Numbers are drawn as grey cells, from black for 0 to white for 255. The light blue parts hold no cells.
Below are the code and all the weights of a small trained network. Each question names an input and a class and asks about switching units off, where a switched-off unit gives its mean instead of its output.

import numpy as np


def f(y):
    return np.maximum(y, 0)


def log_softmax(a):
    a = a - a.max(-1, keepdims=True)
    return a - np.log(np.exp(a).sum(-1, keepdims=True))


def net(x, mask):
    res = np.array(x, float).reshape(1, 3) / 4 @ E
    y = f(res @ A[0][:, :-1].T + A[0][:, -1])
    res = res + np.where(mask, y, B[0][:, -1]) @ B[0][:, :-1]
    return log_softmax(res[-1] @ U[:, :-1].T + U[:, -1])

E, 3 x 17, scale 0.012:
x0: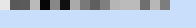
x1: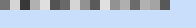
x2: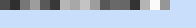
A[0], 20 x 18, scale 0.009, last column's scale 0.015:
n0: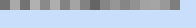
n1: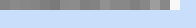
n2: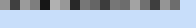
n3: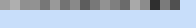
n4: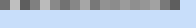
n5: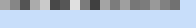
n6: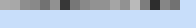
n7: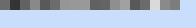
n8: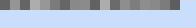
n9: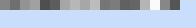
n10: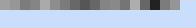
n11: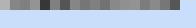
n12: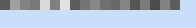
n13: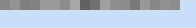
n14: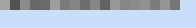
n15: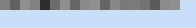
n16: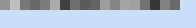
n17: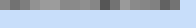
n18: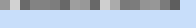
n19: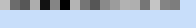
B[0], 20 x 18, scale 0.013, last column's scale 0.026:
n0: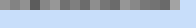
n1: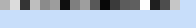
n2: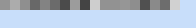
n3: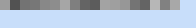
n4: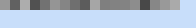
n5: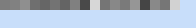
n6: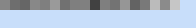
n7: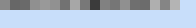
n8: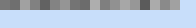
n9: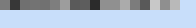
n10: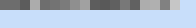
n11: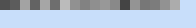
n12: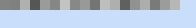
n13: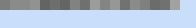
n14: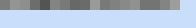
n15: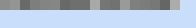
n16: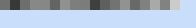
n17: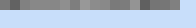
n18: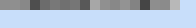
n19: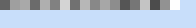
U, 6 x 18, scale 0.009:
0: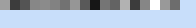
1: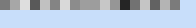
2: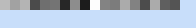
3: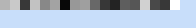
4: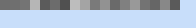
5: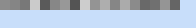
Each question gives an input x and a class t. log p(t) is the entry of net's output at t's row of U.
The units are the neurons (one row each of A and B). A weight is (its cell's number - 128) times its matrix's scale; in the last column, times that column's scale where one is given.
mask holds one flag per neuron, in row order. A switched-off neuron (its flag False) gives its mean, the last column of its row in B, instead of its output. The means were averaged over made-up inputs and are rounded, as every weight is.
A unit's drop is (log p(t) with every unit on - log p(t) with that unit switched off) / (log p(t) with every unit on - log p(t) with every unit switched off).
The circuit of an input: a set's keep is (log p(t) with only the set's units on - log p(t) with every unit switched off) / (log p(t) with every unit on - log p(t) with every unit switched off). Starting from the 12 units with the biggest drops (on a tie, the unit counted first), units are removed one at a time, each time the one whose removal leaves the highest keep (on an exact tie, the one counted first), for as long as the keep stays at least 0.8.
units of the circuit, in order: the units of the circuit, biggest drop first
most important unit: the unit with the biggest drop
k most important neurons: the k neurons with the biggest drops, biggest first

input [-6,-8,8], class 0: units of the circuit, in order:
(n9)
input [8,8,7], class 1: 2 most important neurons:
(n19 n2)
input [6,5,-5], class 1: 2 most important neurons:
(n19 n9)
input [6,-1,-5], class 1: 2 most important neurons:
(n19 n11)
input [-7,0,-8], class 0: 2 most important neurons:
(n19 n10)
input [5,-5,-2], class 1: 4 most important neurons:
(n19 n5 n11 n18)
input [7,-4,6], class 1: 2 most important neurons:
(n19 n11)
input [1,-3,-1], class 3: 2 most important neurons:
(n5 n18)
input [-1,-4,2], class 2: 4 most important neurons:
(n10 n2 n19 n1)
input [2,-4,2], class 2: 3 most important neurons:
(n2 n10 n1)
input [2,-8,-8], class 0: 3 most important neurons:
(n16 n10 n6)
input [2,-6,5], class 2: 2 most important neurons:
(n2 n16)
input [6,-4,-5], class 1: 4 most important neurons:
(n19 n11 n9 n7)
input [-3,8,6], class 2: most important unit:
n5
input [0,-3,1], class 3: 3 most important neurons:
(n5 n18 n4)
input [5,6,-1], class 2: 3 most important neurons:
(n5 n18 n12)
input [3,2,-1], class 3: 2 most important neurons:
(n12 n1)
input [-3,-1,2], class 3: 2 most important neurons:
(n19 n11)
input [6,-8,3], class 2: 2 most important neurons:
(n2 n15)
